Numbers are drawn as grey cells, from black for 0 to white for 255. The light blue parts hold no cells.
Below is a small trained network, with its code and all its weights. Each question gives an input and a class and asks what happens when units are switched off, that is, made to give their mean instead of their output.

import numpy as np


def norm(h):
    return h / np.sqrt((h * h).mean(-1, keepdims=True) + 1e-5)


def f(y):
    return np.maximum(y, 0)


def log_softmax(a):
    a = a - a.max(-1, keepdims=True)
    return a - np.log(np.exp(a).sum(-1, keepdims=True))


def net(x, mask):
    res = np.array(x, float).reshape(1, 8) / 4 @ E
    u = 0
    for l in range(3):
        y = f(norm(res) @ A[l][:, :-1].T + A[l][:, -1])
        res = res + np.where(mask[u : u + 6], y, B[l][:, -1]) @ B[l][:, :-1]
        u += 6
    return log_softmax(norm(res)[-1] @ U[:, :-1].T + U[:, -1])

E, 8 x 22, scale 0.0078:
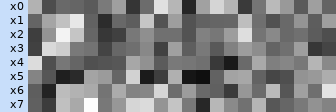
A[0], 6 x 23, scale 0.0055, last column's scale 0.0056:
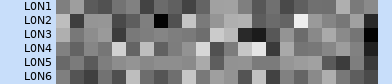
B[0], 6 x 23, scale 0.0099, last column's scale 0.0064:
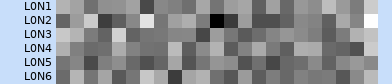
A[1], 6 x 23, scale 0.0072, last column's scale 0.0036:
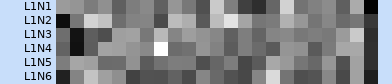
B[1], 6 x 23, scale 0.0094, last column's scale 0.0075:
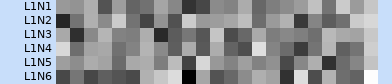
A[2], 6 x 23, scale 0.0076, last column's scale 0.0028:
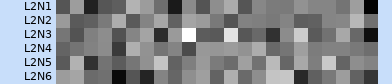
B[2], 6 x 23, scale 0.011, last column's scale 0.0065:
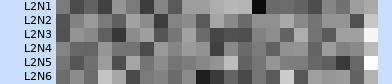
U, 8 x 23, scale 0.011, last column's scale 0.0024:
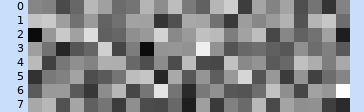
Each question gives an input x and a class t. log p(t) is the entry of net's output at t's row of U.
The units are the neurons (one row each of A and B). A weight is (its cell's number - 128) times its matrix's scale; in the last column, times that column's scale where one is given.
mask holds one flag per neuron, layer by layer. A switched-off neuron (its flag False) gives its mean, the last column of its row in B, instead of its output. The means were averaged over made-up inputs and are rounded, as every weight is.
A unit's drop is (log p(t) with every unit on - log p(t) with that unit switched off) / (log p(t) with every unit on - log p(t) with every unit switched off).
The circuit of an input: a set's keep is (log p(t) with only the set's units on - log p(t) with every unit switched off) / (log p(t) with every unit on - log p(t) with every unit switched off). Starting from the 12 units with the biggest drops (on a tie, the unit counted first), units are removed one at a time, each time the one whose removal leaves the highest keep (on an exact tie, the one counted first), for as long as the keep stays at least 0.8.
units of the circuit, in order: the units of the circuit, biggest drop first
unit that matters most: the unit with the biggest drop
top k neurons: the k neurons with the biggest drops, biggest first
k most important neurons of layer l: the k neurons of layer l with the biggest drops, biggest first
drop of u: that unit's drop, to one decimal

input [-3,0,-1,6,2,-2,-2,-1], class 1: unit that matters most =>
L0N3
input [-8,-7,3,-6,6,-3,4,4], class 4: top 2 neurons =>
L1N4, L1N3
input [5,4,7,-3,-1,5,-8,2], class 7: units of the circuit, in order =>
L2N6, L0N2
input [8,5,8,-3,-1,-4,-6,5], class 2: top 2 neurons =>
L1N2, L1N6
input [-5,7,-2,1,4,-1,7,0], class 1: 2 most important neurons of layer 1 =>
L1N1, L1N5
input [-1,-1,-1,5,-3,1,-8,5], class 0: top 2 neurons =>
L1N6, L0N4
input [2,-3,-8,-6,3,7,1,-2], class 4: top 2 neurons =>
L1N3, L1N4
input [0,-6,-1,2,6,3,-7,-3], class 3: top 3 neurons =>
L2N1, L0N6, L2N5
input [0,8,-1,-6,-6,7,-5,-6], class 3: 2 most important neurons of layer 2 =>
L2N1, L2N5
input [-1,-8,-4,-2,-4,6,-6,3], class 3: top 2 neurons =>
L2N1, L0N6
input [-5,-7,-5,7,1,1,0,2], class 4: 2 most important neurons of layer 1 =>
L1N4, L1N3
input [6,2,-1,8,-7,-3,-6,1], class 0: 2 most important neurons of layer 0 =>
L0N4, L0N5
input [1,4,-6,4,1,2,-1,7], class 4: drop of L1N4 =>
0.1
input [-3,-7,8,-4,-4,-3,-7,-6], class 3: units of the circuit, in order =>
L2N1
